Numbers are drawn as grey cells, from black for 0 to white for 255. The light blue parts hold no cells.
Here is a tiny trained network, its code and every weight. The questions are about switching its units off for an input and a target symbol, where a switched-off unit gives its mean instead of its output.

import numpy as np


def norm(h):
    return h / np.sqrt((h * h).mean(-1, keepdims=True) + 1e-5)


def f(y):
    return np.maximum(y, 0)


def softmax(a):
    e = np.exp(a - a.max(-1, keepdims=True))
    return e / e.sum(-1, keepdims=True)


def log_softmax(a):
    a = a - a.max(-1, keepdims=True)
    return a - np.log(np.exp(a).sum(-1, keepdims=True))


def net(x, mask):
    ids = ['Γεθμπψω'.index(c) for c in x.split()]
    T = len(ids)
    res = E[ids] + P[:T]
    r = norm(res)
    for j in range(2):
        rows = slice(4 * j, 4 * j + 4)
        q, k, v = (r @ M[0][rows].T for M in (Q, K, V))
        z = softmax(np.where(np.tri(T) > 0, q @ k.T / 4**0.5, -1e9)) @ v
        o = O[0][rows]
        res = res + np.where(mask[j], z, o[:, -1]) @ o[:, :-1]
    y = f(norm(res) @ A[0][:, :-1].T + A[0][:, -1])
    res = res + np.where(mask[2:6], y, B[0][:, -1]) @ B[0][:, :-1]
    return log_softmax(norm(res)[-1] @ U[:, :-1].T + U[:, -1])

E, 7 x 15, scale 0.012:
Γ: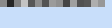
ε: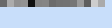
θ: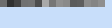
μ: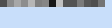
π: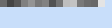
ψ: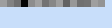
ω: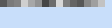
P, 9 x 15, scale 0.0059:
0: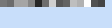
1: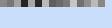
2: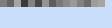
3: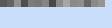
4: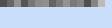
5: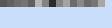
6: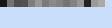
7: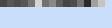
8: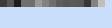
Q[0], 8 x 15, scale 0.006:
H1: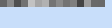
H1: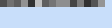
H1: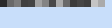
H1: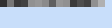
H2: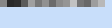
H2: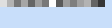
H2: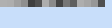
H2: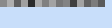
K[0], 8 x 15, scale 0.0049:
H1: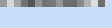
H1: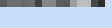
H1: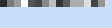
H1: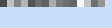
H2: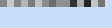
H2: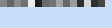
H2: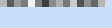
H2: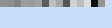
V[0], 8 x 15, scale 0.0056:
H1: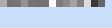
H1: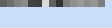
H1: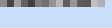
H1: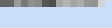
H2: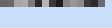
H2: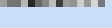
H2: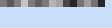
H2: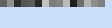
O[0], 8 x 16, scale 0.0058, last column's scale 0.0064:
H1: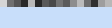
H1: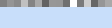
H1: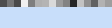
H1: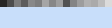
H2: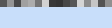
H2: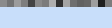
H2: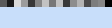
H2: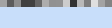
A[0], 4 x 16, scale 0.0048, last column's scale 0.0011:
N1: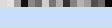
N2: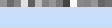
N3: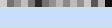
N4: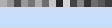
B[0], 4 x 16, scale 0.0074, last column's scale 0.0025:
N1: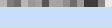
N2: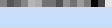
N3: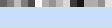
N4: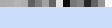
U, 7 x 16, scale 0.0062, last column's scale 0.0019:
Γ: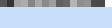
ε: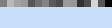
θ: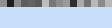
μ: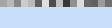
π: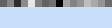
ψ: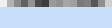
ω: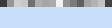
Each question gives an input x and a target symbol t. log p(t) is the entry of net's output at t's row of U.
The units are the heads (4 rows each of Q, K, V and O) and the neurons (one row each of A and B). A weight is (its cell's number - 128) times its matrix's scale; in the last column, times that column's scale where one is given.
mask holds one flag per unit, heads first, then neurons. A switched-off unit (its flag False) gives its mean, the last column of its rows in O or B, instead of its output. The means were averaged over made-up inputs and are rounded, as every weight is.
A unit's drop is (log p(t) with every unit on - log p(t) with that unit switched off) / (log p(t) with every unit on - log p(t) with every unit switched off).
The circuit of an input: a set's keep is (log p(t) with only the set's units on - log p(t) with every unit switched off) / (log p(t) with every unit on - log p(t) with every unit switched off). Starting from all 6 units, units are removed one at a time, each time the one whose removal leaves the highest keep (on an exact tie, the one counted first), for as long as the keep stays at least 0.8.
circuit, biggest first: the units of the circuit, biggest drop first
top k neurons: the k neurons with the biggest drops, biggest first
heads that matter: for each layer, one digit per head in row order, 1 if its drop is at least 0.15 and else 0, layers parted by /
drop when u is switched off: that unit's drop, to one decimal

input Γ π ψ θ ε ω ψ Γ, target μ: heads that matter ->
10
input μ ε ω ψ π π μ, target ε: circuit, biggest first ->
H1, H2
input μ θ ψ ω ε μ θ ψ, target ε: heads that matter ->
11
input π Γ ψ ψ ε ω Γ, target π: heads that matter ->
11
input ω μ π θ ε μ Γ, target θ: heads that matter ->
10
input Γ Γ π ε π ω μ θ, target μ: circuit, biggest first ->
N4, H1
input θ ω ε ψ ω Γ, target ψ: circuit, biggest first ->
H1
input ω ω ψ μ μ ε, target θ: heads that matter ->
10
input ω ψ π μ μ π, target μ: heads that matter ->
01
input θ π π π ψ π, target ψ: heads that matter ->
11
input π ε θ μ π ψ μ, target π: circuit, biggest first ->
H1, H2
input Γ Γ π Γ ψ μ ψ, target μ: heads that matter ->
10
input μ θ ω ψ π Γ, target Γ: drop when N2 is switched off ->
0.5
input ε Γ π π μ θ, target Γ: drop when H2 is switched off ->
0.6
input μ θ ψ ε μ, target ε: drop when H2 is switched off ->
0.3
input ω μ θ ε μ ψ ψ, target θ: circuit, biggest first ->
H1
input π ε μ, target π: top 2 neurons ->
N4, N3
